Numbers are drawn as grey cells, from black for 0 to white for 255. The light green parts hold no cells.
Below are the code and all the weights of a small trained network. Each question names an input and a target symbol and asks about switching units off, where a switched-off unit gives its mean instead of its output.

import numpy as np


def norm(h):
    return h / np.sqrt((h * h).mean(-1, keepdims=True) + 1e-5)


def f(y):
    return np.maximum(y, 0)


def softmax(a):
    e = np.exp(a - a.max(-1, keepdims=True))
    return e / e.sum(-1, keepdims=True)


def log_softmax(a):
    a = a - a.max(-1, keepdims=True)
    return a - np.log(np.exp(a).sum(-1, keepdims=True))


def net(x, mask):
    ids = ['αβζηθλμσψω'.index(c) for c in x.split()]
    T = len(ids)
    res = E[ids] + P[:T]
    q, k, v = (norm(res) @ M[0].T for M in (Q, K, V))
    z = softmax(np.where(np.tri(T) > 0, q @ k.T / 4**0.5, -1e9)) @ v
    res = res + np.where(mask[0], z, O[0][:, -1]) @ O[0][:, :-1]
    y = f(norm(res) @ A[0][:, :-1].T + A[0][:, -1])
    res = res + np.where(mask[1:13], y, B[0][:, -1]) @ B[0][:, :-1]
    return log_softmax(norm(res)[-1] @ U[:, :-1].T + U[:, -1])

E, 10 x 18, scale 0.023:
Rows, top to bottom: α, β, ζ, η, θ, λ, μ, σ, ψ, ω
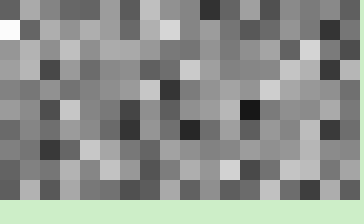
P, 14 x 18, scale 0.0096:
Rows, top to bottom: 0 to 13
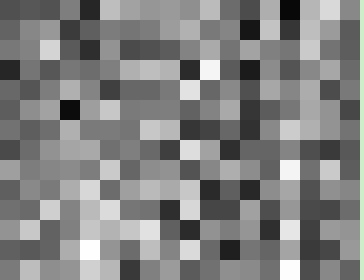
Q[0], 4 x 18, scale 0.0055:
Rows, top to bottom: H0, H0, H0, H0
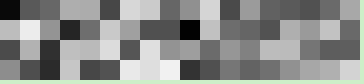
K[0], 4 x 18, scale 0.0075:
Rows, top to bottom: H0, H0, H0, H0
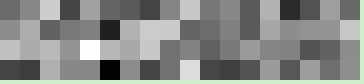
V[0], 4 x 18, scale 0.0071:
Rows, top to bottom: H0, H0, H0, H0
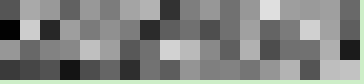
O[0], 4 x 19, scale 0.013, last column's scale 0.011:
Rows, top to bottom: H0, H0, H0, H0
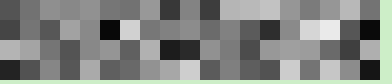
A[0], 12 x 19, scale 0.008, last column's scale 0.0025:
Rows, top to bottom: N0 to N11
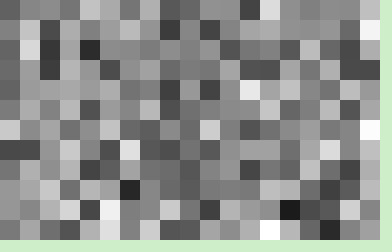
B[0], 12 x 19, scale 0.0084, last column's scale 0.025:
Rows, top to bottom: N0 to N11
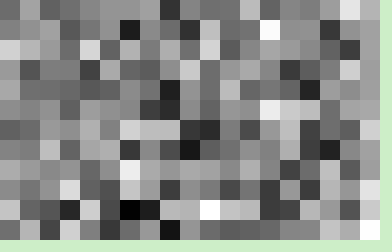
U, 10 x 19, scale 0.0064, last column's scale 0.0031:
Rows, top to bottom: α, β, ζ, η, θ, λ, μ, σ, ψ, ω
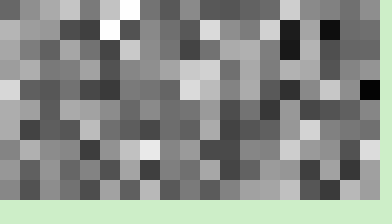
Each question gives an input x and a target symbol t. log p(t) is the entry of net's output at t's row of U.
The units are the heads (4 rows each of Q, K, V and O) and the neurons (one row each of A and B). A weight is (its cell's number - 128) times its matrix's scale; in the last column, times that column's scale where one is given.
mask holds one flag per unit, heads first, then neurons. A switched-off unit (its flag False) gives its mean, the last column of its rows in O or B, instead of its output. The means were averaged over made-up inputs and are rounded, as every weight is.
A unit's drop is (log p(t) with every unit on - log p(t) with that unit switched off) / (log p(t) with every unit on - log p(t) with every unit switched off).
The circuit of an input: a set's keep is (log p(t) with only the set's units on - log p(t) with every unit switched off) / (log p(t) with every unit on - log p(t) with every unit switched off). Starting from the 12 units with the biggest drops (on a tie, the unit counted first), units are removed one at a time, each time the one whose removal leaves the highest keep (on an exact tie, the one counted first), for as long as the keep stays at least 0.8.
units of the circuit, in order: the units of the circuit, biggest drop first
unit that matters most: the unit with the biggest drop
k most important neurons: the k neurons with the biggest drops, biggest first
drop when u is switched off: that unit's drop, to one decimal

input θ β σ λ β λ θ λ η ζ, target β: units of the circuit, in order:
(H0)
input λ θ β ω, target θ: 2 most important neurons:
(N10 N6)
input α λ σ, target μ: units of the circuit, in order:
(H0 N9)
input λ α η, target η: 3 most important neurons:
(N9 N6 N11)
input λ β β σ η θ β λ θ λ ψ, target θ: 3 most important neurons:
(N10 N4 N7)
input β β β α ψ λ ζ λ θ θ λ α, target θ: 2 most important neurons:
(N10 N6)
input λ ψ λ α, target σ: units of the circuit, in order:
(N10 H0)
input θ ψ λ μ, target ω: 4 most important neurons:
(N7 N10 N11 N9)
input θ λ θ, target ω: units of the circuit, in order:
(H0 N7)
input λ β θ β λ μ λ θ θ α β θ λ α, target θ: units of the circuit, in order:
(H0 N10 N6)
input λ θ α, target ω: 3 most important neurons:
(N10 N11 N9)
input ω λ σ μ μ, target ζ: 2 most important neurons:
(N8 N10)
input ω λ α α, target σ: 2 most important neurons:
(N10 N11)
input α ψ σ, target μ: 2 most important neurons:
(N9 N6)
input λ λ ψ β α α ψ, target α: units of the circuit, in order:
(H0 N10)
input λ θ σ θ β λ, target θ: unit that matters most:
H0
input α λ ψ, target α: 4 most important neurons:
(N10 N7 N8 N11)
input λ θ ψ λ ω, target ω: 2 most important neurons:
(N7 N10)
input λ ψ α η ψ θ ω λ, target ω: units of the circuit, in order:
(H0 N11 N7)
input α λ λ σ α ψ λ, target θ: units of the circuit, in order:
(N3 H0)
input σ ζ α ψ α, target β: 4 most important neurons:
(N9 N11 N1 N6)
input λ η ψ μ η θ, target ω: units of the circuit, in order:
(H0 N7 N9)
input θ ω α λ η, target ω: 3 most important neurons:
(N10 N7 N11)
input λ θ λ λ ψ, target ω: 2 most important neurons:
(N7 N10)
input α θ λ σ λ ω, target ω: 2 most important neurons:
(N10 N7)
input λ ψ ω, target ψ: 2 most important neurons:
(N10 N11)
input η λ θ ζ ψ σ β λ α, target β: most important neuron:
(N10)
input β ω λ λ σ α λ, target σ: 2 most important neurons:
(N10 N8)
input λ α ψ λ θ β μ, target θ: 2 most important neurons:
(N10 N6)
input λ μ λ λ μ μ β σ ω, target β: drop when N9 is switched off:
-0.3
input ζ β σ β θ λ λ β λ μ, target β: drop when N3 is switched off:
-0.1
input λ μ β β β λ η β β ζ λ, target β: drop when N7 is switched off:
0.0
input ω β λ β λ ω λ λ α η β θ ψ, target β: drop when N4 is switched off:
0.0
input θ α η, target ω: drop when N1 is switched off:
0.0
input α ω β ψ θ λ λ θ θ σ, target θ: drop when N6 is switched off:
0.2
